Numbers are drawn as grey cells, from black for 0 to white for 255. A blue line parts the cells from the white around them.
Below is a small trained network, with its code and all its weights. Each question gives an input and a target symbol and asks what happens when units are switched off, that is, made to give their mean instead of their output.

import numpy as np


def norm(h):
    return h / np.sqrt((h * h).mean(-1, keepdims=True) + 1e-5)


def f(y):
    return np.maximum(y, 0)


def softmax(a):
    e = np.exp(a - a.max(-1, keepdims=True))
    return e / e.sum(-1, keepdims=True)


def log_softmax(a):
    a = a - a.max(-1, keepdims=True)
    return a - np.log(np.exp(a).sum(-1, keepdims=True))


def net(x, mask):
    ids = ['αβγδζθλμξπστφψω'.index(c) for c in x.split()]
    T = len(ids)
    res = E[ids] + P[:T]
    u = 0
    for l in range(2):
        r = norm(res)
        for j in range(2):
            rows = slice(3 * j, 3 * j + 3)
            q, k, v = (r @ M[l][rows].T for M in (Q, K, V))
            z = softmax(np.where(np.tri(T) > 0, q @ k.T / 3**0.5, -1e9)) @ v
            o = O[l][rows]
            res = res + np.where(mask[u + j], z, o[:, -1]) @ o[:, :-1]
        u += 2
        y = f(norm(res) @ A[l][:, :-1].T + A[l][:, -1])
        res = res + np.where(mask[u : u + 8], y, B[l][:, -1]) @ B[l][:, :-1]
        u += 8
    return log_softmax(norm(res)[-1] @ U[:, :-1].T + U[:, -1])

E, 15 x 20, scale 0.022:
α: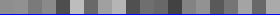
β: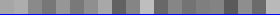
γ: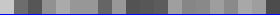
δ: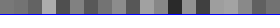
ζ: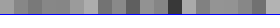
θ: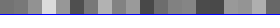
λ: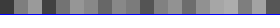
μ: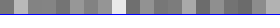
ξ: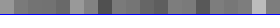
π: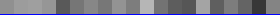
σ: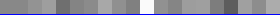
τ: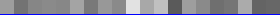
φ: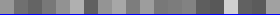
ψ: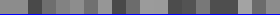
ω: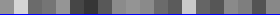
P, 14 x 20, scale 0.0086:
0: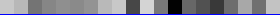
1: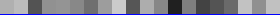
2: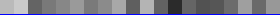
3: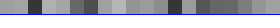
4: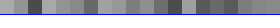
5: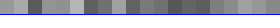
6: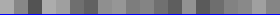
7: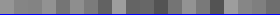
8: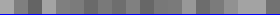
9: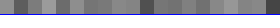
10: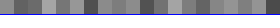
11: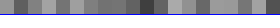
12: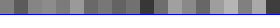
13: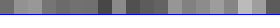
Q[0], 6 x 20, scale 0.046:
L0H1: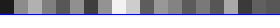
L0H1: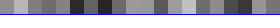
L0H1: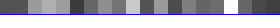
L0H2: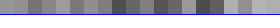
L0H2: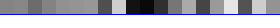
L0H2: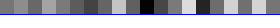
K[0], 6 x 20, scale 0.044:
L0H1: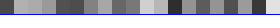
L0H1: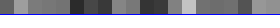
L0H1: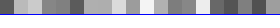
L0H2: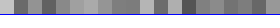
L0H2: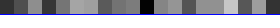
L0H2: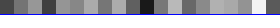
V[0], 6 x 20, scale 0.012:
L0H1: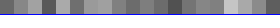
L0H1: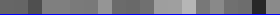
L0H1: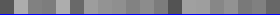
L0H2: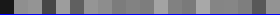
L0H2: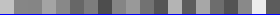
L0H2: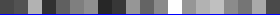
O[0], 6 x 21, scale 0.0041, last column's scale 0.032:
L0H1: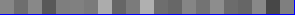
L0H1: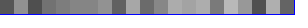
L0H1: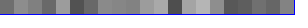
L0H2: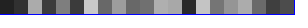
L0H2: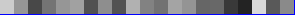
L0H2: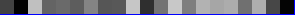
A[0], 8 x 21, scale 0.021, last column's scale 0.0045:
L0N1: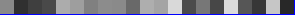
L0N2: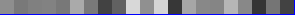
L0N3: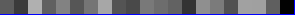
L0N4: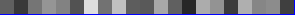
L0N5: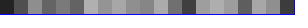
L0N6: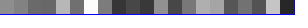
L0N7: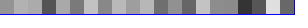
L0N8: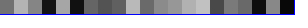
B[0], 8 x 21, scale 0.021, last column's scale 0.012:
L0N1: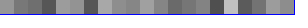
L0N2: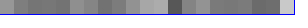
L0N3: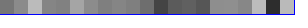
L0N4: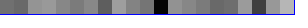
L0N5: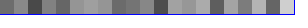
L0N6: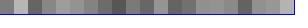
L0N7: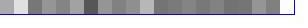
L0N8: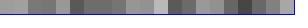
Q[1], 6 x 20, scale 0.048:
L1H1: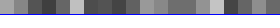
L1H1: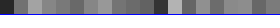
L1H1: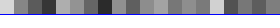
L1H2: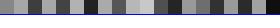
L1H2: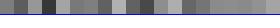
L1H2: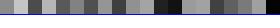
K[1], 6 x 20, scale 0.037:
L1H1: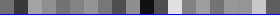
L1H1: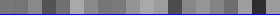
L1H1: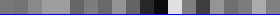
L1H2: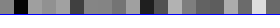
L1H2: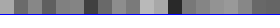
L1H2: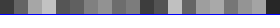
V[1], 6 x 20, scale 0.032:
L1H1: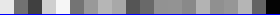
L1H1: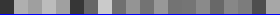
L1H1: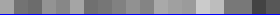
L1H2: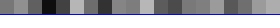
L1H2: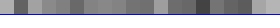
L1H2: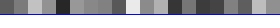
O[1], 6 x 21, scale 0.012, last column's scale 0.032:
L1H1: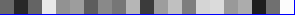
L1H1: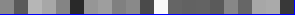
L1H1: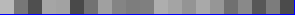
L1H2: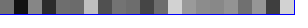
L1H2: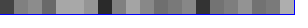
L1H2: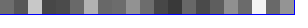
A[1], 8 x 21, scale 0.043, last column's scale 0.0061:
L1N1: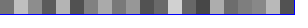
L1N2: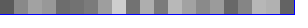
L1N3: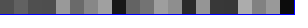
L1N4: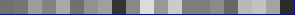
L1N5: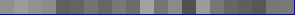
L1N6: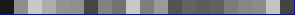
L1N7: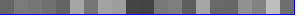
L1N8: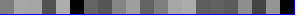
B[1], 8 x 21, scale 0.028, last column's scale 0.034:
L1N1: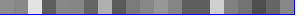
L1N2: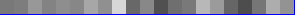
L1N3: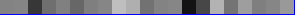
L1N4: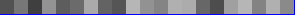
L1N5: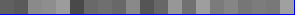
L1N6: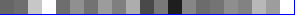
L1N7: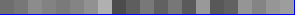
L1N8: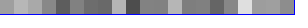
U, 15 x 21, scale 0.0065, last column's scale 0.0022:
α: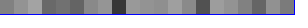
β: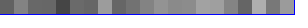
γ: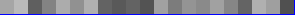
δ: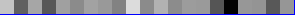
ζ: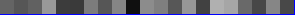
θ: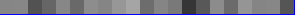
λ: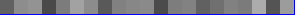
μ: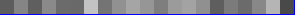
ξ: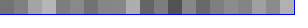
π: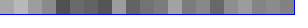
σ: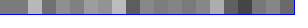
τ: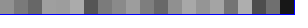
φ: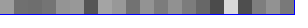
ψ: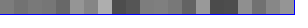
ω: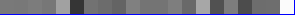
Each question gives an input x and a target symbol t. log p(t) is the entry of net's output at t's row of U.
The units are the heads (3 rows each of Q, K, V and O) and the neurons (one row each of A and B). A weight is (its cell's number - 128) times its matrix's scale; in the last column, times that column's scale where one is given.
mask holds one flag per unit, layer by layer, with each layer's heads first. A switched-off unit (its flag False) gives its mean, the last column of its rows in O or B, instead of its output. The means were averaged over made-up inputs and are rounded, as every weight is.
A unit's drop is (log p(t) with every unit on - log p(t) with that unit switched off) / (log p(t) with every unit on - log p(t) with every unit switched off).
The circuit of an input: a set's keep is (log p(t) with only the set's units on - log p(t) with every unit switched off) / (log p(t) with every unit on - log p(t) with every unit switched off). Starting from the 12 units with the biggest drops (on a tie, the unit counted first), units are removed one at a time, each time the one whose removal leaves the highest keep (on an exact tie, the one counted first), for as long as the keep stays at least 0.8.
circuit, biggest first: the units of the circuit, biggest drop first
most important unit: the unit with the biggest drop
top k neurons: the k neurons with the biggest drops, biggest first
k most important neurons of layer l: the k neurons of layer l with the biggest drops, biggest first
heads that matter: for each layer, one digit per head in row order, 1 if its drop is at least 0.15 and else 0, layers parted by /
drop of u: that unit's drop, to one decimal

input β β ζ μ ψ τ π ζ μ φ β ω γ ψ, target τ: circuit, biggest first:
L1H1
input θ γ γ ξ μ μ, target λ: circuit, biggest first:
L0H1; L1N6; L1H1
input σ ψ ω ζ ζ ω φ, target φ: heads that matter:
00 / 11
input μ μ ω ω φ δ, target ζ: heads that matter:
01 / 11
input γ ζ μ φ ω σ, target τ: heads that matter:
00 / 00
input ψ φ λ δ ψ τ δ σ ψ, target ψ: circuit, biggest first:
L0H2; L1H2; L1N7; L1N6
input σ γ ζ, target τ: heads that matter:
00 / 00
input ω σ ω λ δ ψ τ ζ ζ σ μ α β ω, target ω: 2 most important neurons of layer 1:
L1N5; L1N6
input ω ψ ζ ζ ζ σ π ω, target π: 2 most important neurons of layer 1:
L1N8; L1N6
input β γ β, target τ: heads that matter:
00 / 10
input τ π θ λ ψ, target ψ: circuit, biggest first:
L0H2; L1H2; L1N7
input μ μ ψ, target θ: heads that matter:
00 / 11
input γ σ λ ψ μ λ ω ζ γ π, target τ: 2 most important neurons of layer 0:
L0N7; L0N5
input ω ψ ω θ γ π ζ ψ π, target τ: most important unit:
L0H2
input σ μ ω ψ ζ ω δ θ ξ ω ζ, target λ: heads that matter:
01 / 00
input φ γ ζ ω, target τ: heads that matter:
00 / 10
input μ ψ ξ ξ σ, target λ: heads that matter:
00 / 01
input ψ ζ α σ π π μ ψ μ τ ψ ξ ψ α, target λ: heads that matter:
00 / 10
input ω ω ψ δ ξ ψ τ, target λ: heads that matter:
00 / 01
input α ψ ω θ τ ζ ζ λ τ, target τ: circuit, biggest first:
L1N6
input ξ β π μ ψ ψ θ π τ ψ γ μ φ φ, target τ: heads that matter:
01 / 00
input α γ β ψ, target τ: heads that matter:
00 / 00
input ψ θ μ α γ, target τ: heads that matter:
01 / 00
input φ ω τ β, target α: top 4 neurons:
L1N1; L0N7; L1N4; L1N6
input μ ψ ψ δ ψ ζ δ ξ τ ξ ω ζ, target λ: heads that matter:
00 / 00
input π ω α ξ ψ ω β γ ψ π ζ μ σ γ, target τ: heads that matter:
00 / 00
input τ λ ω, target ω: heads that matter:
01 / 00
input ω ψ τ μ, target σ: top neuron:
L1N2
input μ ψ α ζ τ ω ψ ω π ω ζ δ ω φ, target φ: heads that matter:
00 / 01
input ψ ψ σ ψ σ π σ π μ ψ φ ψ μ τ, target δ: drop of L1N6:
0.5
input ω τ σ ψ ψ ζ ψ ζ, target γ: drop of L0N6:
0.2
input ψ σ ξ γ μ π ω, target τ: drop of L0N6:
0.0
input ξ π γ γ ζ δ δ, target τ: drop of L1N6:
0.1
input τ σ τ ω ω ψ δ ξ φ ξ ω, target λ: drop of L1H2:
0.2
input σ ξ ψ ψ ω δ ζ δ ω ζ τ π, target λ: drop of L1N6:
0.1
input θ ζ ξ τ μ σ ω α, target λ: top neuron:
L1N6
